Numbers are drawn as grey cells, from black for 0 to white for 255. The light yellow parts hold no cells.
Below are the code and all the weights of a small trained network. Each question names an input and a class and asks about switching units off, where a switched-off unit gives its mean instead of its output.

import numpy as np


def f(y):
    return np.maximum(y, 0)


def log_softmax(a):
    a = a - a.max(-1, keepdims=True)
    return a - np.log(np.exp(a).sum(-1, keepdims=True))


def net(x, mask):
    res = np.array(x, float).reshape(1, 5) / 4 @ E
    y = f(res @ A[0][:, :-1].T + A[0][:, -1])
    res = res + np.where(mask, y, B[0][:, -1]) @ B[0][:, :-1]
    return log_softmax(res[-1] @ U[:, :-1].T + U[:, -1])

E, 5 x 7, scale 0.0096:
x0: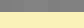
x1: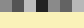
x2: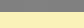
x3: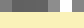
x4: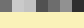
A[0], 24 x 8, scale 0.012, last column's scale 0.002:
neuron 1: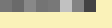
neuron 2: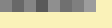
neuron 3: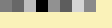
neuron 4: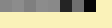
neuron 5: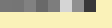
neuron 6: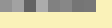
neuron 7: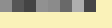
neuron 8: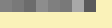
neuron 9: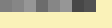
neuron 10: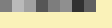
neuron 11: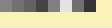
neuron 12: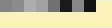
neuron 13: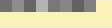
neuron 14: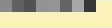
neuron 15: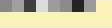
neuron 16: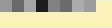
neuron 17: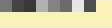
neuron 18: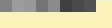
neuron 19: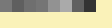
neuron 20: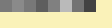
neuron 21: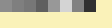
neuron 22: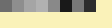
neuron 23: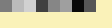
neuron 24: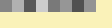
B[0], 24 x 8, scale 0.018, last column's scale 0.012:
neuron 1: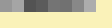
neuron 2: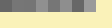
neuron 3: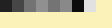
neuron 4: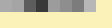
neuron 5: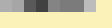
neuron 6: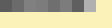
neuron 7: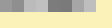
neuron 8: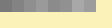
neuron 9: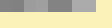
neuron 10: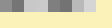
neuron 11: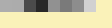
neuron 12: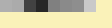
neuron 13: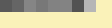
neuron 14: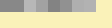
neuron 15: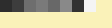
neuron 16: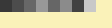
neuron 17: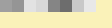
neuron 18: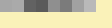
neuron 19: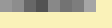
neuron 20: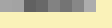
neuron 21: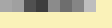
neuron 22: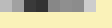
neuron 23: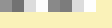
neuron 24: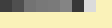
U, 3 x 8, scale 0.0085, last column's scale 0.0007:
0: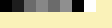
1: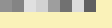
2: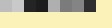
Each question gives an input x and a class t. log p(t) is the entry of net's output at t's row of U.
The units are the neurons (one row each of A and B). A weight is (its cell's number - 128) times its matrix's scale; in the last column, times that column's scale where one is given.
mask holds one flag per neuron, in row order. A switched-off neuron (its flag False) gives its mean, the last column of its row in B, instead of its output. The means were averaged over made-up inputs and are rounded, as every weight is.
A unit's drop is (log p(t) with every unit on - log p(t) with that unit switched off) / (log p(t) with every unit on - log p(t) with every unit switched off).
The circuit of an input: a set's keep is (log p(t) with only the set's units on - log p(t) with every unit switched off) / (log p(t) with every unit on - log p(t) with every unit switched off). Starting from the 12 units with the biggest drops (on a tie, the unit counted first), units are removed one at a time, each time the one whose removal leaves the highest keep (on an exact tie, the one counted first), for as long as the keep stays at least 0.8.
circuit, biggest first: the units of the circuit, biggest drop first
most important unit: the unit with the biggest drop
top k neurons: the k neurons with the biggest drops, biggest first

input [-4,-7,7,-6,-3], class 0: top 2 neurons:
(neuron 15; neuron 24)
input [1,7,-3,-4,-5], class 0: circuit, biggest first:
(neuron 3)
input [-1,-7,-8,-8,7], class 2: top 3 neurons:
(neuron 22; neuron 18; neuron 12)
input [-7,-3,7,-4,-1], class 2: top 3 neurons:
(neuron 3; neuron 16; neuron 22)
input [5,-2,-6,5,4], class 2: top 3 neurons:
(neuron 17; neuron 11; neuron 21)
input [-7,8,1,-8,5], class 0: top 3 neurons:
(neuron 3; neuron 16; neuron 11)
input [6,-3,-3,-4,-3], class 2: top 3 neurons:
(neuron 23; neuron 3; neuron 16)
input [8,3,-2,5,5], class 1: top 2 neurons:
(neuron 23; neuron 10)
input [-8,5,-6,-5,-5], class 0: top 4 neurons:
(neuron 3; neuron 23; neuron 16; neuron 10)
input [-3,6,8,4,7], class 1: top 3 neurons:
(neuron 23; neuron 15; neuron 10)
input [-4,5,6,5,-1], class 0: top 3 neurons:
(neuron 3; neuron 16; neuron 22)
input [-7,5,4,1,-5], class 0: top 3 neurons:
(neuron 3; neuron 23; neuron 16)
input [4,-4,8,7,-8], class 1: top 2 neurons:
(neuron 17; neuron 7)
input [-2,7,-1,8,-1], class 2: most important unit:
neuron 11
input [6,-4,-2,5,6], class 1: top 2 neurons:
(neuron 23; neuron 10)
